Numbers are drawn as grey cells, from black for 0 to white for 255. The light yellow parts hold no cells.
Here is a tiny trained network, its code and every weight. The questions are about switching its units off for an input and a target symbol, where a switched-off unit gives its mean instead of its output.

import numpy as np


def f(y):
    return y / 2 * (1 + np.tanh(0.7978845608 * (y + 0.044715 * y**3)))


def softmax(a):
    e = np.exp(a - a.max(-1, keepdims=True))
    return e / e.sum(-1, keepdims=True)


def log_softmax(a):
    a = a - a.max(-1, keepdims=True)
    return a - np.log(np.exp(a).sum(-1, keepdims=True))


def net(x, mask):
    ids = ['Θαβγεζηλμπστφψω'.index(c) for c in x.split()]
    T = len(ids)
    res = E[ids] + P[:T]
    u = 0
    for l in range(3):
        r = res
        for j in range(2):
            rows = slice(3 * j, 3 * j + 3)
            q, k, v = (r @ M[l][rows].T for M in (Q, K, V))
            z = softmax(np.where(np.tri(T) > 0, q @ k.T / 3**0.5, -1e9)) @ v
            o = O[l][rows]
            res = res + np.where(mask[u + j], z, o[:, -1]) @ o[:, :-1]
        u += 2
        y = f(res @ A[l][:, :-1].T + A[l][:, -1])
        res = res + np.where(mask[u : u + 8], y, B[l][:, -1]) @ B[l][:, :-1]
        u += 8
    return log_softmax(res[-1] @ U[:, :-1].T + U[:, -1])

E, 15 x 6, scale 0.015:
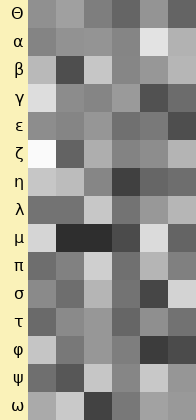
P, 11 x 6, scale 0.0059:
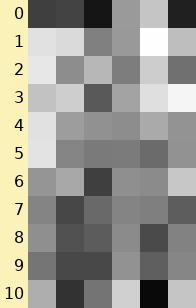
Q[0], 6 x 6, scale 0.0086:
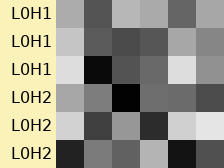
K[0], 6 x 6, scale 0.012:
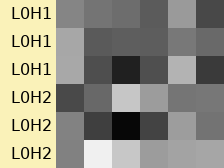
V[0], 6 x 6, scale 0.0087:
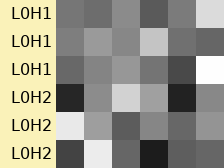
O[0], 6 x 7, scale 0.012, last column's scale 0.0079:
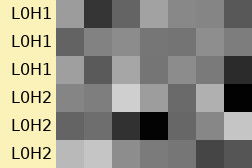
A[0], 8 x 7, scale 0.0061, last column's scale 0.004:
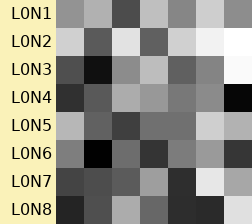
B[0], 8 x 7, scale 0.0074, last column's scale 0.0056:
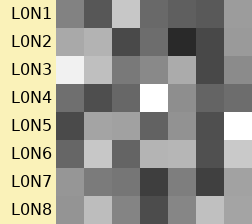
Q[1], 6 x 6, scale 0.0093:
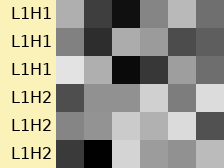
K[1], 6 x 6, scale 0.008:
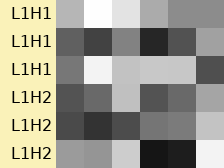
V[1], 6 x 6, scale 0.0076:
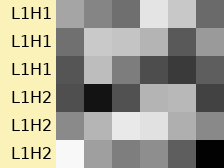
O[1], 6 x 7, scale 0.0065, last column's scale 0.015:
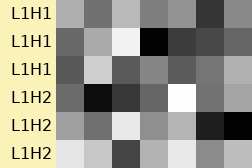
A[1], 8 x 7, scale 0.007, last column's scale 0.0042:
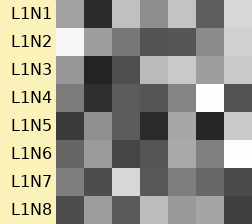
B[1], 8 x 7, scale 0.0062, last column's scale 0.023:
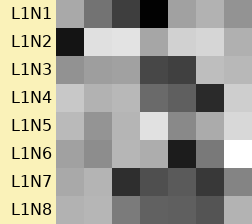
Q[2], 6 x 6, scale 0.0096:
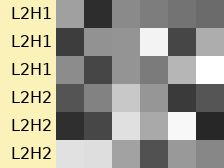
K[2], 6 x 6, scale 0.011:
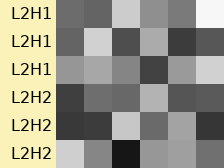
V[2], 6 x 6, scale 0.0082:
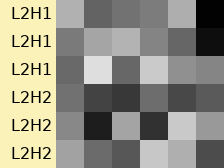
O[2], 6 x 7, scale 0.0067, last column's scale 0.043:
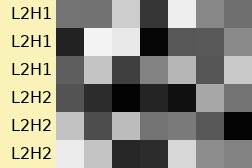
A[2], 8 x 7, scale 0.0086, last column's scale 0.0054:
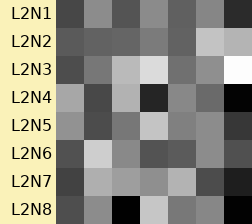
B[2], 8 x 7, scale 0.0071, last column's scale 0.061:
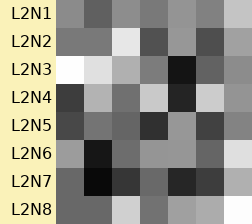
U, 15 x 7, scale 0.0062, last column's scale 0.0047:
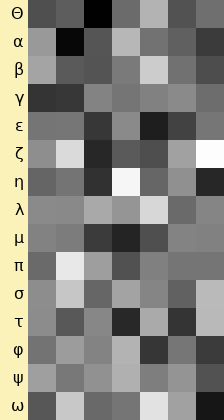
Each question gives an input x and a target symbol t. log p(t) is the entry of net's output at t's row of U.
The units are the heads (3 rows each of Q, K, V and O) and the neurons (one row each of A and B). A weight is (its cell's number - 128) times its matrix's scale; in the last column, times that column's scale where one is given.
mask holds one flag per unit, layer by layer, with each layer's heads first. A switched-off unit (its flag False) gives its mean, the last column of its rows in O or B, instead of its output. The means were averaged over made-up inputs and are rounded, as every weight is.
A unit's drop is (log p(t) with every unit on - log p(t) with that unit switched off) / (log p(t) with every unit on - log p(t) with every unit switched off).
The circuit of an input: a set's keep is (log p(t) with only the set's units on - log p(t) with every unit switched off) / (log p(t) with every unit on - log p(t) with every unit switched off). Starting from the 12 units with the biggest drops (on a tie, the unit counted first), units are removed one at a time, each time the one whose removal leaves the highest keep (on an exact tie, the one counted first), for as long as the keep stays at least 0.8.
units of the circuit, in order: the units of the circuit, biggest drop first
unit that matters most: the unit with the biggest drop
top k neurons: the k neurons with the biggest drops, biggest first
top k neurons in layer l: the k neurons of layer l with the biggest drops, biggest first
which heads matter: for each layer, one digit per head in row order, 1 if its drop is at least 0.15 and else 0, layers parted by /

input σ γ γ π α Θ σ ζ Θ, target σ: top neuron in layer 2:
L2N8
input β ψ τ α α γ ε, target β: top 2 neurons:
L0N2; L0N3
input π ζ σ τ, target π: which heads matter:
01 / 11 / 11
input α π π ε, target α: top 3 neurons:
L1N1; L1N3; L2N8
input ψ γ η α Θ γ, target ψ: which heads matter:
01 / 11 / 11
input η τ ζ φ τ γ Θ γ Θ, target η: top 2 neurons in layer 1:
L1N2; L1N4
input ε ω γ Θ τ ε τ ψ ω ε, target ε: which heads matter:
11 / 11 / 11
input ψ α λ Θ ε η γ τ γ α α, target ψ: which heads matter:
01 / 11 / 11
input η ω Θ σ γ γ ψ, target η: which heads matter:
01 / 01 / 11
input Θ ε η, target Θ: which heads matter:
11 / 00 / 10
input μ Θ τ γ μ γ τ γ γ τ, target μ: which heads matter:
11 / 01 / 01
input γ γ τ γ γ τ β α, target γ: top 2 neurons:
L2N8; L1N2
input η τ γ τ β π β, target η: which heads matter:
01 / 01 / 11
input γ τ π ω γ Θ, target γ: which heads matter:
11 / 11 / 01
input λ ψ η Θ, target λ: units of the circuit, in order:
L0H2; L2H2
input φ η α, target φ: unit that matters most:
L2N3
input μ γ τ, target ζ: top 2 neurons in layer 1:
L1N4; L1N5
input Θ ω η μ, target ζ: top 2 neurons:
L1N5; L0N6
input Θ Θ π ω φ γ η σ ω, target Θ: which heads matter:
11 / 01 / 10
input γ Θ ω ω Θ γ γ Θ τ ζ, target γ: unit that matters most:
L2H2
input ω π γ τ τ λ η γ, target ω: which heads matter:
01 / 00 / 00
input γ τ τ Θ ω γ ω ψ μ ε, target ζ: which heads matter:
00 / 01 / 00
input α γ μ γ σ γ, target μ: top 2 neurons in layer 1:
L1N2; L1N3
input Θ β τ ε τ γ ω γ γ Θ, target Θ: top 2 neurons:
L2N7; L1N3
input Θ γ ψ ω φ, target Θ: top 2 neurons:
L2N7; L1N3
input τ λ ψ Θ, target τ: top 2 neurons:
L2N7; L0N2
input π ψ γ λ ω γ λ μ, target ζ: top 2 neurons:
L1N5; L2N8
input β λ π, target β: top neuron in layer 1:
L1N4
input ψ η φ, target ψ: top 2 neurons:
L2N4; L1N1
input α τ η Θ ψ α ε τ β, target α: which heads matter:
01 / 11 / 11
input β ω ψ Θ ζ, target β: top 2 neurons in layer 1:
L1N4; L1N1
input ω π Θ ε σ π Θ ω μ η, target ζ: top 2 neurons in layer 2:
L2N7; L2N6
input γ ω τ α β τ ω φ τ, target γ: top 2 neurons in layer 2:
L2N8; L2N2
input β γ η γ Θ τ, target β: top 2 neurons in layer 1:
L1N4; L1N1
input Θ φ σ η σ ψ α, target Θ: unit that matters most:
L0H2
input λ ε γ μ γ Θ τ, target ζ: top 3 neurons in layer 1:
L1N5; L1N4; L1N1
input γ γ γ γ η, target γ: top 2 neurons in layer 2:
L2N8; L2N6
